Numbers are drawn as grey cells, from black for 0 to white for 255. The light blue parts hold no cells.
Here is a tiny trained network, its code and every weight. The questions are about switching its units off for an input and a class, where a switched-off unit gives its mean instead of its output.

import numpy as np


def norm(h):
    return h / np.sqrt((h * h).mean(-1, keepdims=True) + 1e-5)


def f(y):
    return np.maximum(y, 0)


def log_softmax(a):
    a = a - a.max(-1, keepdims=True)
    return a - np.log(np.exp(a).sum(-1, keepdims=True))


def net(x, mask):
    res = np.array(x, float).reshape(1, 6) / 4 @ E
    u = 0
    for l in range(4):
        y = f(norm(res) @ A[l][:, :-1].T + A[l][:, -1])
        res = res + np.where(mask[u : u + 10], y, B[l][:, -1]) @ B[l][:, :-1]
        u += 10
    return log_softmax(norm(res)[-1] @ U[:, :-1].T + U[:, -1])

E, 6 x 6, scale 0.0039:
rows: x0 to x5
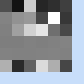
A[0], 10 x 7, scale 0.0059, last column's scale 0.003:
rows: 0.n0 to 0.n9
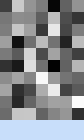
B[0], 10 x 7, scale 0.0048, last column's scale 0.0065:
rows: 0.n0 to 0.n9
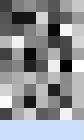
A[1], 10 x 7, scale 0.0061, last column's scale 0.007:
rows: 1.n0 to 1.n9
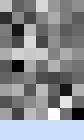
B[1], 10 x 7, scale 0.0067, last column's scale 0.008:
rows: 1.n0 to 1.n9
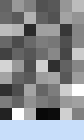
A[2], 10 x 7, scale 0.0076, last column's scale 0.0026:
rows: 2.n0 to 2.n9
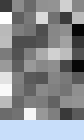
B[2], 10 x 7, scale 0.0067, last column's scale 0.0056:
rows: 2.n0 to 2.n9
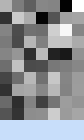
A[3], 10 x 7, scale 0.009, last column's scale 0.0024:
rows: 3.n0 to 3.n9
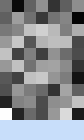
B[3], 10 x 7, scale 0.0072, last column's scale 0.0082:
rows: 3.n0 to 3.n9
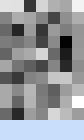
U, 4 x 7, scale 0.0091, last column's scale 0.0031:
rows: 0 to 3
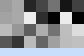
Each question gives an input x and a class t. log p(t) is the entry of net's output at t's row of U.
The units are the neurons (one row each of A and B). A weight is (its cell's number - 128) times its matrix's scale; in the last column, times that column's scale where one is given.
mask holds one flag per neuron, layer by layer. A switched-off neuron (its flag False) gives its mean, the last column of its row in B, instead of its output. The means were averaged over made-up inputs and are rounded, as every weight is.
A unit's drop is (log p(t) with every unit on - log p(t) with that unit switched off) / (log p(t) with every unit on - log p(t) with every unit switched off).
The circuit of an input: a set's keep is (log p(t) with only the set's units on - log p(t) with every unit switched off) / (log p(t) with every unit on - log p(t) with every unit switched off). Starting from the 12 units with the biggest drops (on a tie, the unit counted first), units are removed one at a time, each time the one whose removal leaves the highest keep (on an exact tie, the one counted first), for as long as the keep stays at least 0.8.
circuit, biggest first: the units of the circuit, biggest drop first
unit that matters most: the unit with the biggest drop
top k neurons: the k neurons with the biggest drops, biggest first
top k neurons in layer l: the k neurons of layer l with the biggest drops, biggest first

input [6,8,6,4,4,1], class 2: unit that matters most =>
1.n7
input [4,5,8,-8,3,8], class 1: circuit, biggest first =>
2.n1; 0.n7
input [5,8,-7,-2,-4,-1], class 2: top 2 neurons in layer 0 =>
0.n4; 0.n1
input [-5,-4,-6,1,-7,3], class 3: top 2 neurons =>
2.n3; 3.n9
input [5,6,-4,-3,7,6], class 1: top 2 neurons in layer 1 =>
1.n4; 1.n1
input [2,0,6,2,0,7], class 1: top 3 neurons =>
2.n1; 0.n3; 0.n7
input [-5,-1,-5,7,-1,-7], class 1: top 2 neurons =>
0.n8; 0.n5
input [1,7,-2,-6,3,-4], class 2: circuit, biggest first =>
3.n0; 0.n1; 0.n2
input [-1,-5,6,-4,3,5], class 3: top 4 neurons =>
1.n7; 0.n6; 0.n2; 2.n9
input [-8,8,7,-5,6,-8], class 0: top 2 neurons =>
1.n7; 2.n0
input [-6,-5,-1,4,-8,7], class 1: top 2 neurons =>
2.n1; 0.n7
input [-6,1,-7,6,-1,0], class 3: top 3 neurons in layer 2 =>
2.n3; 2.n2; 2.n6
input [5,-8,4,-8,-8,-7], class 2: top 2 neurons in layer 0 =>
0.n3; 0.n6
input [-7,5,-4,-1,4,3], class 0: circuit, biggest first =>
3.n3
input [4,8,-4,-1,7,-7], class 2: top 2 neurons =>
0.n2; 0.n1
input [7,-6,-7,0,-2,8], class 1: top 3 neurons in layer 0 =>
0.n3; 0.n8; 0.n4
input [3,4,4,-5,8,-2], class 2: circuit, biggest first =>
0.n2; 3.n0
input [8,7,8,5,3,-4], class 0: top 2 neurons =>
1.n2; 0.n5
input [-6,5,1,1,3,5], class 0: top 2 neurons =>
1.n7; 0.n6
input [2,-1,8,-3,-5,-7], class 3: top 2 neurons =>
2.n9; 1.n0
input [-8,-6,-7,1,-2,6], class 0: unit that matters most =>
3.n3
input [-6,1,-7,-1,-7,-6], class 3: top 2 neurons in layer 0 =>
0.n3; 0.n6
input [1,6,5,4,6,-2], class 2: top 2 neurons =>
0.n2; 3.n0
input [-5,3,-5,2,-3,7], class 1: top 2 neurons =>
0.n7; 2.n1
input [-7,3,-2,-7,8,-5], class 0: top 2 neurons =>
1.n7; 2.n0
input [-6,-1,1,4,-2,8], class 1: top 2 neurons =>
2.n1; 0.n7
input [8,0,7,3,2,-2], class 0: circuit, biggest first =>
0.n5
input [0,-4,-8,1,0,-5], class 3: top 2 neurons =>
3.n9; 1.n7
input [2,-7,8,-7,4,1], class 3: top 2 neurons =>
2.n9; 0.n2
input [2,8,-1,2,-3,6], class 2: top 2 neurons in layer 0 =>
0.n2; 0.n4
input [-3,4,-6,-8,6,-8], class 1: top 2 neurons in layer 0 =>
0.n8; 0.n9
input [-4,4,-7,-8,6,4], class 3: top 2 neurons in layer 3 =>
3.n9; 3.n0
